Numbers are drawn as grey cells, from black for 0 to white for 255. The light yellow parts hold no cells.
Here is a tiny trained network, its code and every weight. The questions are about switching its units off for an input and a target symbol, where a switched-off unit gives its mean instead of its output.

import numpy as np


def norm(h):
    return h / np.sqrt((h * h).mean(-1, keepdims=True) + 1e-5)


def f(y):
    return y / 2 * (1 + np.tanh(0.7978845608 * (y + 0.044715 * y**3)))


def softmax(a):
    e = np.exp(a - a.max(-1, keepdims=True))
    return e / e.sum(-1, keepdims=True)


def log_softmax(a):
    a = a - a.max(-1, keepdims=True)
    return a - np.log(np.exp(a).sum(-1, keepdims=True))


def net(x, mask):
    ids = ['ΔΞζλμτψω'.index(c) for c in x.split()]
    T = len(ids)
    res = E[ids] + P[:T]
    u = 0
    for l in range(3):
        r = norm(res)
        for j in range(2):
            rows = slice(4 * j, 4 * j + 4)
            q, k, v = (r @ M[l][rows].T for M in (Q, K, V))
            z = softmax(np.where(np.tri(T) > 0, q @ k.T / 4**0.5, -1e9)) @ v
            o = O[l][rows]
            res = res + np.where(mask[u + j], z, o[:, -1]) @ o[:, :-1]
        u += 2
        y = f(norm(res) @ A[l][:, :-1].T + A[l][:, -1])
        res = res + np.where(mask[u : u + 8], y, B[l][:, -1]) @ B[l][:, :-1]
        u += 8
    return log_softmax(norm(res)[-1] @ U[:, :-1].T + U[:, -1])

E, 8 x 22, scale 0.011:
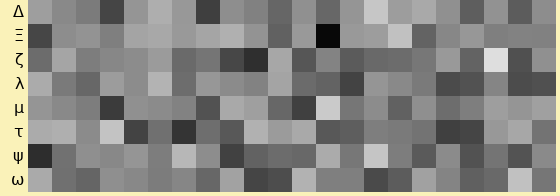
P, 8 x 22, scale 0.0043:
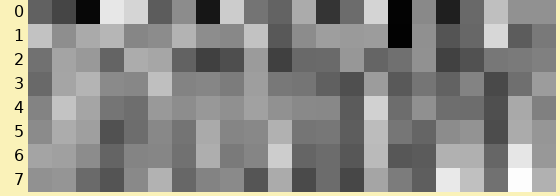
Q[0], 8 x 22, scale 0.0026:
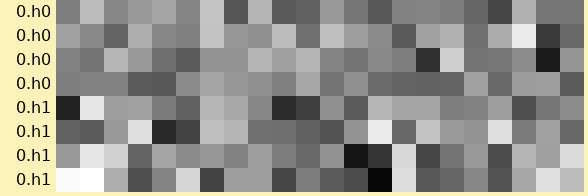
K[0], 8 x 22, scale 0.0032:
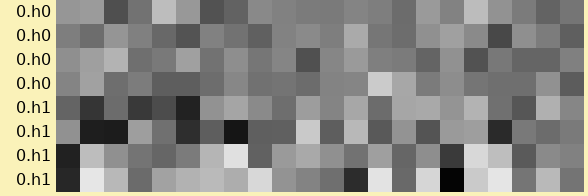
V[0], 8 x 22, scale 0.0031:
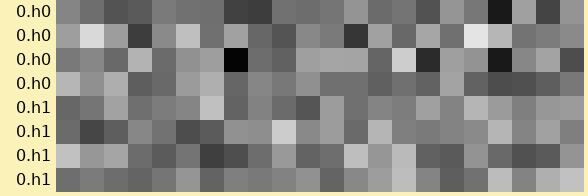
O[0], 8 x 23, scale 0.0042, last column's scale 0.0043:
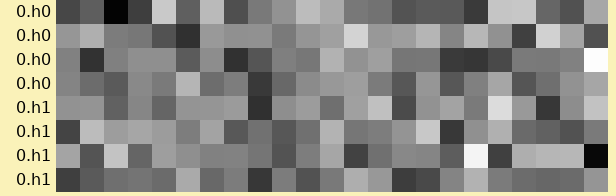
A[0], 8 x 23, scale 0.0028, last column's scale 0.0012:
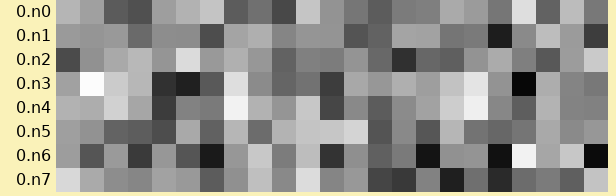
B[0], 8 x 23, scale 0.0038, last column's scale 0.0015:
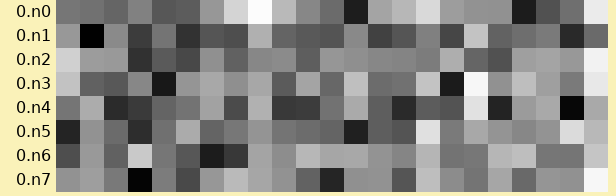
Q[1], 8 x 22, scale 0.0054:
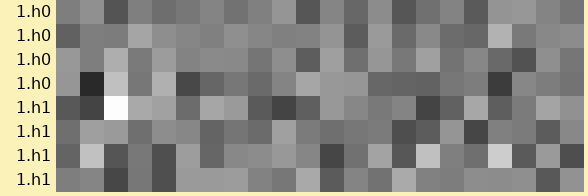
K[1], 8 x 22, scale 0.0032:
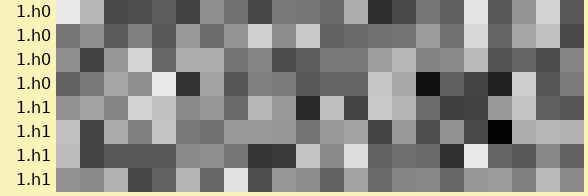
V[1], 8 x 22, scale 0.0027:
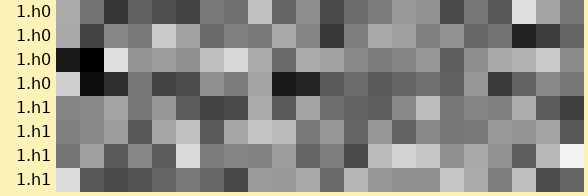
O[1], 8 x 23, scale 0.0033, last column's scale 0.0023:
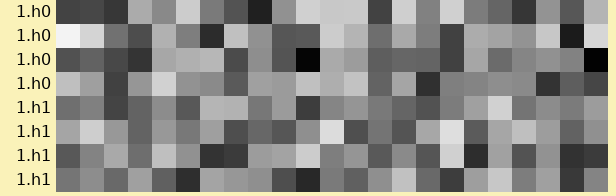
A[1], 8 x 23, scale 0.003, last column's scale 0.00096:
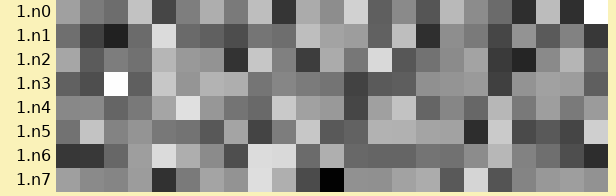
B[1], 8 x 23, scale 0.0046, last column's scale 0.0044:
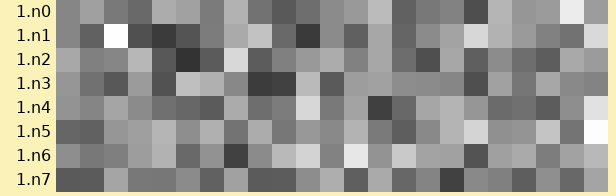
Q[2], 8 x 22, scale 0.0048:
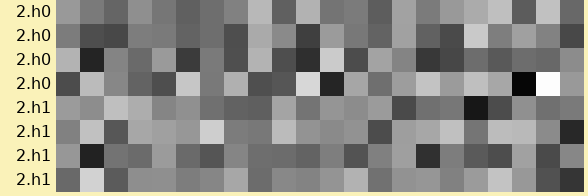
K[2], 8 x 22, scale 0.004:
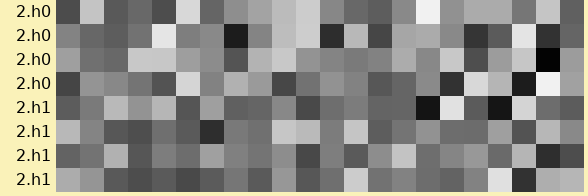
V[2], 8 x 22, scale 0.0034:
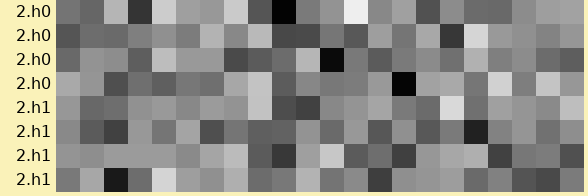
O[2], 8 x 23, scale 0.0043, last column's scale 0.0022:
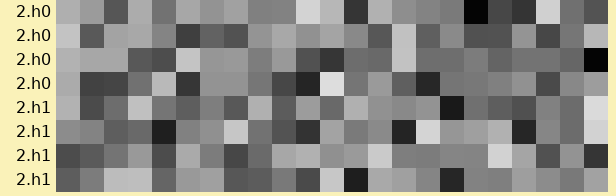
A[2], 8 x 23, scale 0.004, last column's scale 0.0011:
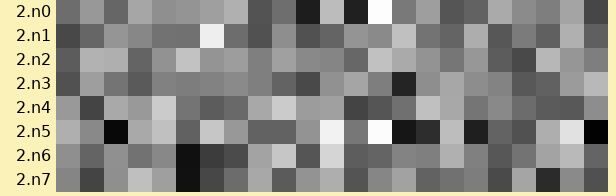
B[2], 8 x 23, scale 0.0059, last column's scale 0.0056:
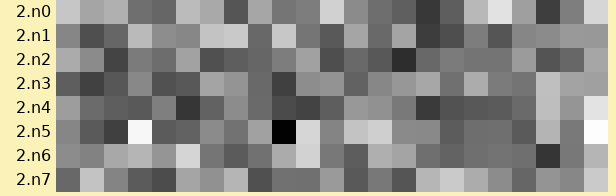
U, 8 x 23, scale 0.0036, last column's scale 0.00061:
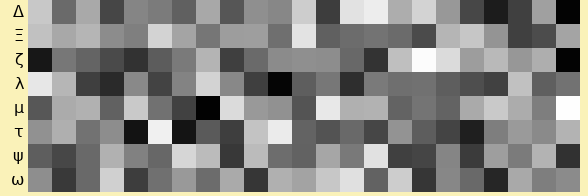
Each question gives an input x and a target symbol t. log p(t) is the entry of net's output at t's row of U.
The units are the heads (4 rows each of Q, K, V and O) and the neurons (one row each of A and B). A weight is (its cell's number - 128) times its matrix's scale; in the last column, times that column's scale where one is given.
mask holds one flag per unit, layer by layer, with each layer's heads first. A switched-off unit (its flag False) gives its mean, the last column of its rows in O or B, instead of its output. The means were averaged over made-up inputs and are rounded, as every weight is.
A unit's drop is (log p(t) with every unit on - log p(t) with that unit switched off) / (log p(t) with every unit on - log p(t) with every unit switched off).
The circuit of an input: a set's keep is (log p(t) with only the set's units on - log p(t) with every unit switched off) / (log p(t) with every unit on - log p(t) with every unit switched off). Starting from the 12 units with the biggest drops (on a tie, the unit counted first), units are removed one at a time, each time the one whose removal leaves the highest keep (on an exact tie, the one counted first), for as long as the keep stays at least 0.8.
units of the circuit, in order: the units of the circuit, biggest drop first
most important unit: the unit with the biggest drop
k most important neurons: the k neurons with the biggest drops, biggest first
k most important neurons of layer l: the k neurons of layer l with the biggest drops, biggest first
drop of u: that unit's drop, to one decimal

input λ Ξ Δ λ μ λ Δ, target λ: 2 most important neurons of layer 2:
(2.n6 2.n4)
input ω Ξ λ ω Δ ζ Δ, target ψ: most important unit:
1.n5
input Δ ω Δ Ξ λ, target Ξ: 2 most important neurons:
(1.n5 0.n7)
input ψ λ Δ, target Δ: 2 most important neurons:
(1.n1 2.n6)
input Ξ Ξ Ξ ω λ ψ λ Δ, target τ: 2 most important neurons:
(2.n2 1.n6)
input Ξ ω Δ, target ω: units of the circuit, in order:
(2.h0 2.n5)
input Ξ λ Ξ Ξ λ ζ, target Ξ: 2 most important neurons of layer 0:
(0.n3 0.n4)
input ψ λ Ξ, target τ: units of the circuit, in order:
(2.h0 2.n2)
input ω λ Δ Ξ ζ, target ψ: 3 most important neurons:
(2.n1 1.n5 1.n0)
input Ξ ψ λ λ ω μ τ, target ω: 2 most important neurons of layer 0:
(0.n0 0.n3)
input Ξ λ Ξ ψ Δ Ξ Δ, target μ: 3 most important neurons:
(1.n5 0.n3 2.n7)
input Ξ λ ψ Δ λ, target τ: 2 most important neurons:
(1.n1 2.n2)
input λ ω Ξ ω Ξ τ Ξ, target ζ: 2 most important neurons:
(0.n3 2.n5)
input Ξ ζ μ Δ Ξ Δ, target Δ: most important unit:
2.h0
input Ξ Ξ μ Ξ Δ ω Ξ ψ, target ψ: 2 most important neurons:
(2.n1 2.n5)
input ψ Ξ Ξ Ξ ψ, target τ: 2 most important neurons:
(0.n3 2.n2)
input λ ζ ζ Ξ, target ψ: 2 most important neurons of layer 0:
(0.n6 0.n0)
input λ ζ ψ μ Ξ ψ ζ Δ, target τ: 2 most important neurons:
(1.n1 2.n2)
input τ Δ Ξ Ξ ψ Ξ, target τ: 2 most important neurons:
(1.n7 2.n2)
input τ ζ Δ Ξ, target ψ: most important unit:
0.h1
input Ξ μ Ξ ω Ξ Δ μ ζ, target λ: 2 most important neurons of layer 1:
(1.n4 1.n6)
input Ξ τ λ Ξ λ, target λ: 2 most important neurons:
(2.n4 2.n5)
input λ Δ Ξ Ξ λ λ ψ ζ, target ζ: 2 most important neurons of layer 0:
(0.n0 0.n2)
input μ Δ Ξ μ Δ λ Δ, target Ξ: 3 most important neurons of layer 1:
(1.n1 1.n6 1.n5)
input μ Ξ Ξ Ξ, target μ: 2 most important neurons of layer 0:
(0.n3 0.n4)
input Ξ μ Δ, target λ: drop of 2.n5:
0.2
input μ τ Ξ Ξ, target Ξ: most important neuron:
(2.n0)
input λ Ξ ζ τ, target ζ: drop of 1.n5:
0.1
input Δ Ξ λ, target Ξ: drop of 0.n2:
0.0
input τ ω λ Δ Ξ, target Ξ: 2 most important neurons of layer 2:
(2.n5 2.n0)
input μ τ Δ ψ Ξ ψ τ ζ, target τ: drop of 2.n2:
0.1
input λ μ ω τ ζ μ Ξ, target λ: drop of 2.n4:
0.1
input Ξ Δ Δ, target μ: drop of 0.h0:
0.2
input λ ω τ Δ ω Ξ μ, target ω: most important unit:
0.h1
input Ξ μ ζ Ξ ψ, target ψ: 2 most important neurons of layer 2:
(2.n1 2.n5)
